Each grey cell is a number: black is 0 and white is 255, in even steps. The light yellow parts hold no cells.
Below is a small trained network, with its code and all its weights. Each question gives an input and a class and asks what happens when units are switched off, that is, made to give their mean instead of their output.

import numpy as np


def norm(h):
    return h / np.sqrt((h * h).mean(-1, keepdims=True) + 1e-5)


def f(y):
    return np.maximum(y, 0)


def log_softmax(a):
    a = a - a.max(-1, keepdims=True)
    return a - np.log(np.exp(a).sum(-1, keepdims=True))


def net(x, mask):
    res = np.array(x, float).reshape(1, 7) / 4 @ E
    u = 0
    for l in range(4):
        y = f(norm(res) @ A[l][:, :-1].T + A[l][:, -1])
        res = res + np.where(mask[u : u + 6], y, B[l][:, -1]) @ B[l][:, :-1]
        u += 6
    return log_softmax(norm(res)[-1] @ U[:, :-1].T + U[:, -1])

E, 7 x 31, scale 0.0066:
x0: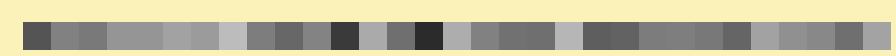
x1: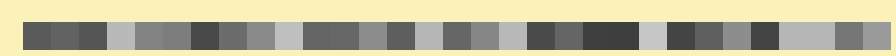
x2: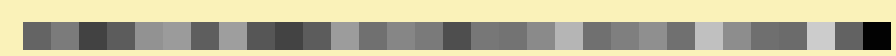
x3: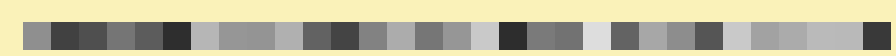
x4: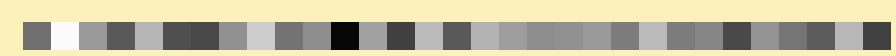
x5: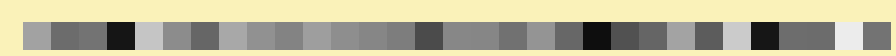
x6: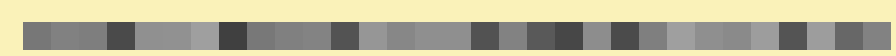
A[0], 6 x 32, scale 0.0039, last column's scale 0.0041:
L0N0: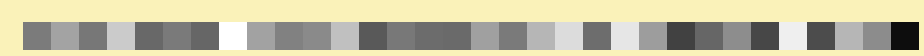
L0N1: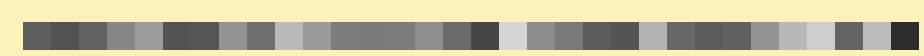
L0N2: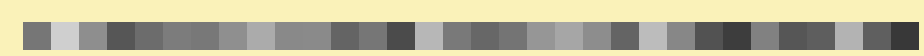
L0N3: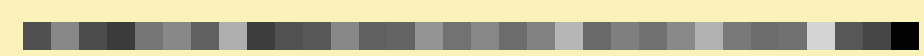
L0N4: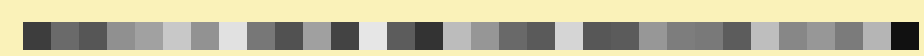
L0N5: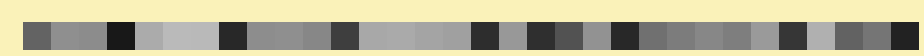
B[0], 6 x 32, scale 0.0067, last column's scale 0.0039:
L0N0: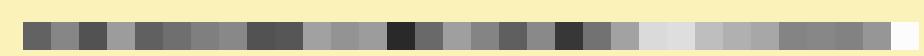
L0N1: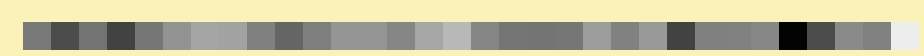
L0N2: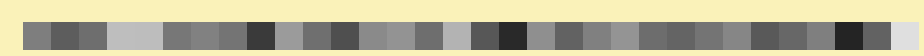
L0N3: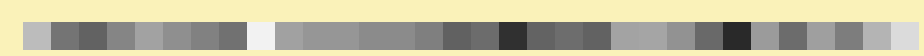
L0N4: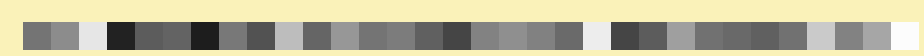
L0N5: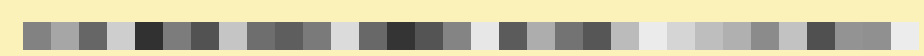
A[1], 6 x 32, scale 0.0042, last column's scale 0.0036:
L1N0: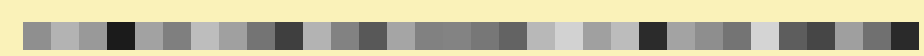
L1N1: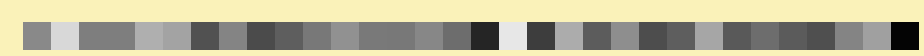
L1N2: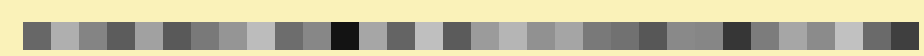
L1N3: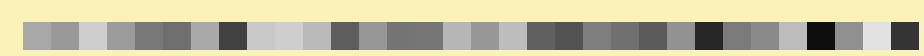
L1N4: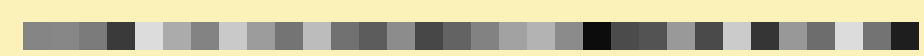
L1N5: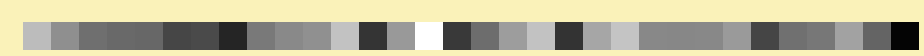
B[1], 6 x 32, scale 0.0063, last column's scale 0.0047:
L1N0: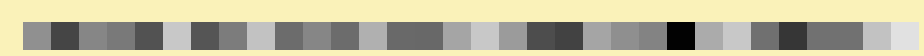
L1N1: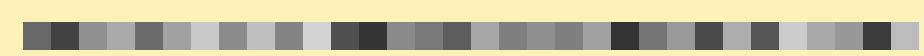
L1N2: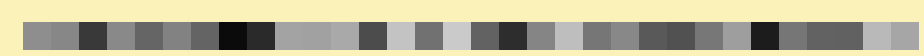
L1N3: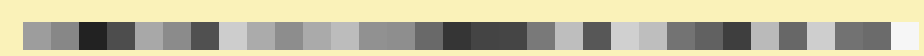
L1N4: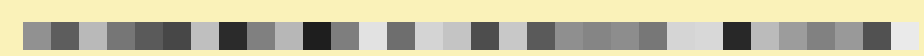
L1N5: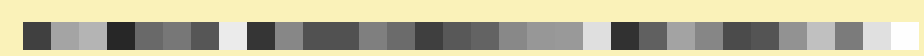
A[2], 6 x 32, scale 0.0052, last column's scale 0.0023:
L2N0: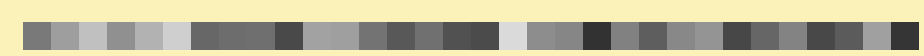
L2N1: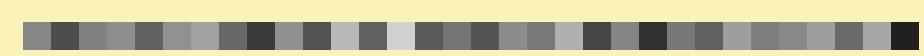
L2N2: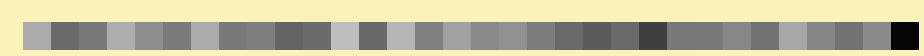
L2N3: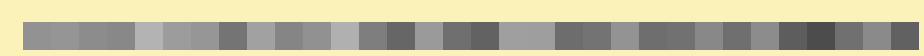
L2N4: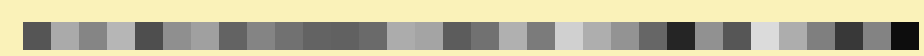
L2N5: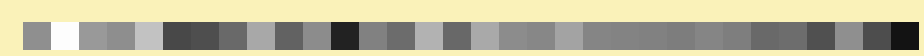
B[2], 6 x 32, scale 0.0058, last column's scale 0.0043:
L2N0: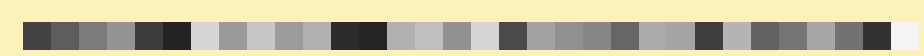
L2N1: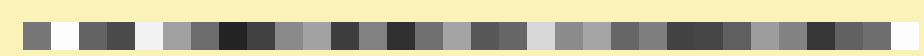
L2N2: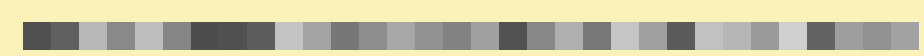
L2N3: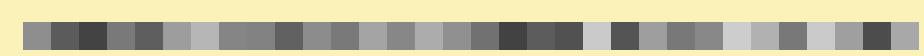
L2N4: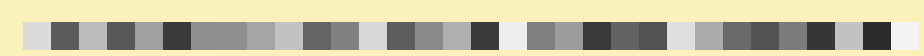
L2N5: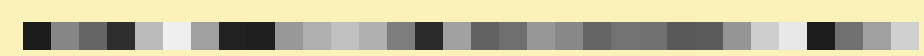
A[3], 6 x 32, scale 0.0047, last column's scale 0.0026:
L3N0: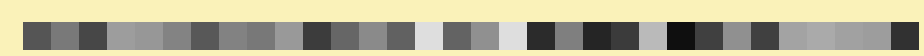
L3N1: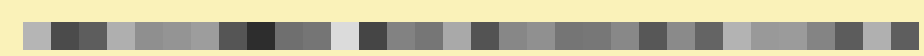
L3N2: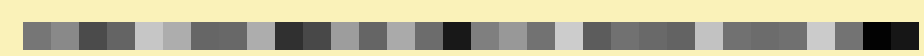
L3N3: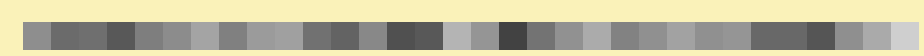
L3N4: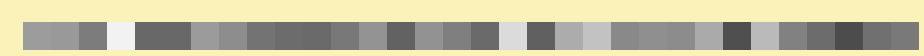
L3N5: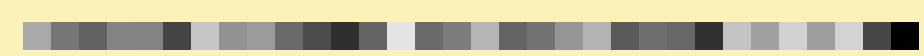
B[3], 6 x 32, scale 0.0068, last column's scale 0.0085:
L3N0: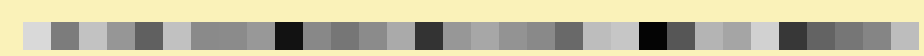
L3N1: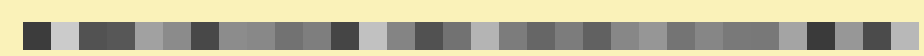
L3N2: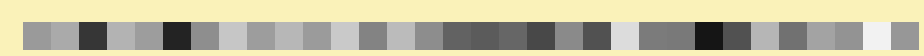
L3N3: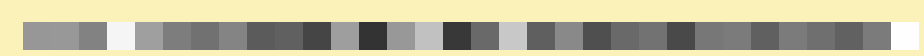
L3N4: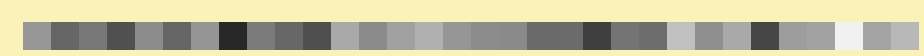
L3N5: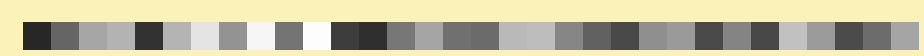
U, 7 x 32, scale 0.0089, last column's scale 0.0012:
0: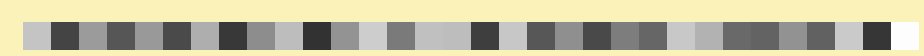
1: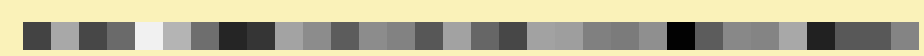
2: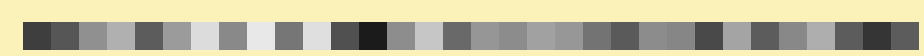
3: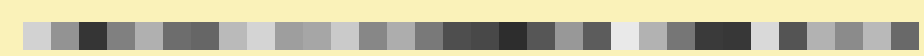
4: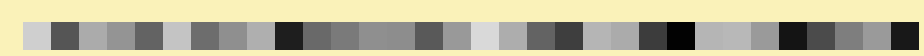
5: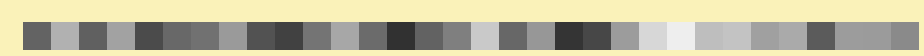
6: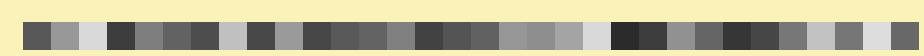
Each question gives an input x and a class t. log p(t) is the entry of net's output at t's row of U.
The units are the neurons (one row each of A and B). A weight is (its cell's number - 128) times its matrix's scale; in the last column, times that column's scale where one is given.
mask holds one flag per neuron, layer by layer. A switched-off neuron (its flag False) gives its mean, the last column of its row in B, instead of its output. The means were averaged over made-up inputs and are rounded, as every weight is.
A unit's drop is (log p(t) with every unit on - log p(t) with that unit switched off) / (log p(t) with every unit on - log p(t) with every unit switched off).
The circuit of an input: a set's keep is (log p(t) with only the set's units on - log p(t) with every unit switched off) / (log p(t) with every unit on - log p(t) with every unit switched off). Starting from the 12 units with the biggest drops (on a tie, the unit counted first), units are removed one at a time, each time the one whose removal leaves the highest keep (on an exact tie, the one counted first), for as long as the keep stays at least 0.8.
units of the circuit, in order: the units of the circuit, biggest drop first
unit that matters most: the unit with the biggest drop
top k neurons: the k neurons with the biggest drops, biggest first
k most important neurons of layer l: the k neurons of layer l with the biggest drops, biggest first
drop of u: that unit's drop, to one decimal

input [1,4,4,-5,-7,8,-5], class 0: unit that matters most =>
L1N4
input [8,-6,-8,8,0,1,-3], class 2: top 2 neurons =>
(L3N5 L1N5)
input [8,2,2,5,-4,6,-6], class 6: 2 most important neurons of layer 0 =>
(L0N4 L0N5)
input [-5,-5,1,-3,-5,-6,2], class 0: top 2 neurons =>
(L2N4 L0N4)
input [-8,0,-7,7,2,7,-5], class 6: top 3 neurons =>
(L1N5 L2N0 L2N4)
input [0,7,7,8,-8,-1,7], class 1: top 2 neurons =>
(L2N0 L2N1)
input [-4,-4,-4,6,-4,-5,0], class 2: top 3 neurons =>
(L3N5 L1N4 L0N4)
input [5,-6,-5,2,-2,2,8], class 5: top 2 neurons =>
(L0N5 L3N0)
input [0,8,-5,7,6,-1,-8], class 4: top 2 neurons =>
(L3N0 L2N0)
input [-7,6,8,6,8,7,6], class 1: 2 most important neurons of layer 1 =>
(L1N3 L1N2)
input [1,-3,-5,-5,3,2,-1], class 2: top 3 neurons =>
(L1N1 L2N0 L0N2)
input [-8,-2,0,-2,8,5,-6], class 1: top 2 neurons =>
(L2N5 L0N2)
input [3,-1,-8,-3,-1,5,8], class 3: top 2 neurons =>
(L1N3 L0N0)
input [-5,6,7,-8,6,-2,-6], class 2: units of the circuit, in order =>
(L2N0)
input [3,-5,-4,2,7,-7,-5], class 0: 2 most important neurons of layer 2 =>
(L2N4 L2N1)
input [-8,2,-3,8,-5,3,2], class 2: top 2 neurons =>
(L3N5 L0N4)
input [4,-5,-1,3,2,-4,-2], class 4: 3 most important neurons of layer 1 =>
(L1N0 L1N4 L1N5)
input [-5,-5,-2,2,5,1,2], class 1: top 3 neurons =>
(L0N2 L2N5 L0N4)
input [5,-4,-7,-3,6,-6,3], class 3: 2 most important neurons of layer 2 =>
(L2N1 L2N5)
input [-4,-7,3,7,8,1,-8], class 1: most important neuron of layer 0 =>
(L0N5)
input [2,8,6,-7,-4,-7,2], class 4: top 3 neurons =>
(L3N0 L1N4 L0N1)
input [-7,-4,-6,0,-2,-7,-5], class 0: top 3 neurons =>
(L2N4 L3N4 L0N4)
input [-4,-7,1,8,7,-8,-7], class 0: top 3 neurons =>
(L2N4 L2N0 L3N4)
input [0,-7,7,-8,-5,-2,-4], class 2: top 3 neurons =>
(L2N0 L1N3 L1N1)
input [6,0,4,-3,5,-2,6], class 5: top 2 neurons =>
(L0N5 L1N5)
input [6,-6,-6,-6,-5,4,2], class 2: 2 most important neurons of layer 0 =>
(L0N3 L0N1)
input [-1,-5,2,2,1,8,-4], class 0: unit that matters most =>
L1N4
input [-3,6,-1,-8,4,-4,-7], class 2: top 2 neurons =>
(L2N0 L1N1)
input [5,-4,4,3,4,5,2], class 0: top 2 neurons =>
(L1N4 L1N5)
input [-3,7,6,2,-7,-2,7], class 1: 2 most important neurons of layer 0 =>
(L0N0 L0N4)
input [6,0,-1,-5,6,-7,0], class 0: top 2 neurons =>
(L2N4 L1N5)
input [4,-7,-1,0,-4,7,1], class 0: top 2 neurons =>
(L1N4 L3N0)
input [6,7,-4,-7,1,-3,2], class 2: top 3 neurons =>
(L2N0 L1N1 L1N0)
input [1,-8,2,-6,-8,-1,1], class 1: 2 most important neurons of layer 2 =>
(L2N1 L2N2)
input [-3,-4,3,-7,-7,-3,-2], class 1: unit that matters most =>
L2N1
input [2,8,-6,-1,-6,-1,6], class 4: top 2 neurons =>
(L3N0 L0N1)
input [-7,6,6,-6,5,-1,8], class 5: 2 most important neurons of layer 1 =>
(L1N3 L1N0)
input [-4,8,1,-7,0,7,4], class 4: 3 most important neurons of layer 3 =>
(L3N0 L3N4 L3N5)
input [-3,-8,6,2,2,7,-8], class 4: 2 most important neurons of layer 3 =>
(L3N4 L3N3)
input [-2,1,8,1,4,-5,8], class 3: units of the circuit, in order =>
(L3N2)
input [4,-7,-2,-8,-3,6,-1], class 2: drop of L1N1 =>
0.6
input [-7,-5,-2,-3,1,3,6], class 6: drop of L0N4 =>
-0.1
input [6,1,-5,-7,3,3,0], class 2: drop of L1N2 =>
0.0
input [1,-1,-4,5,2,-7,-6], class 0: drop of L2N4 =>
0.3
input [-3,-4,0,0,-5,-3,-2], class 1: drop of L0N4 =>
0.1
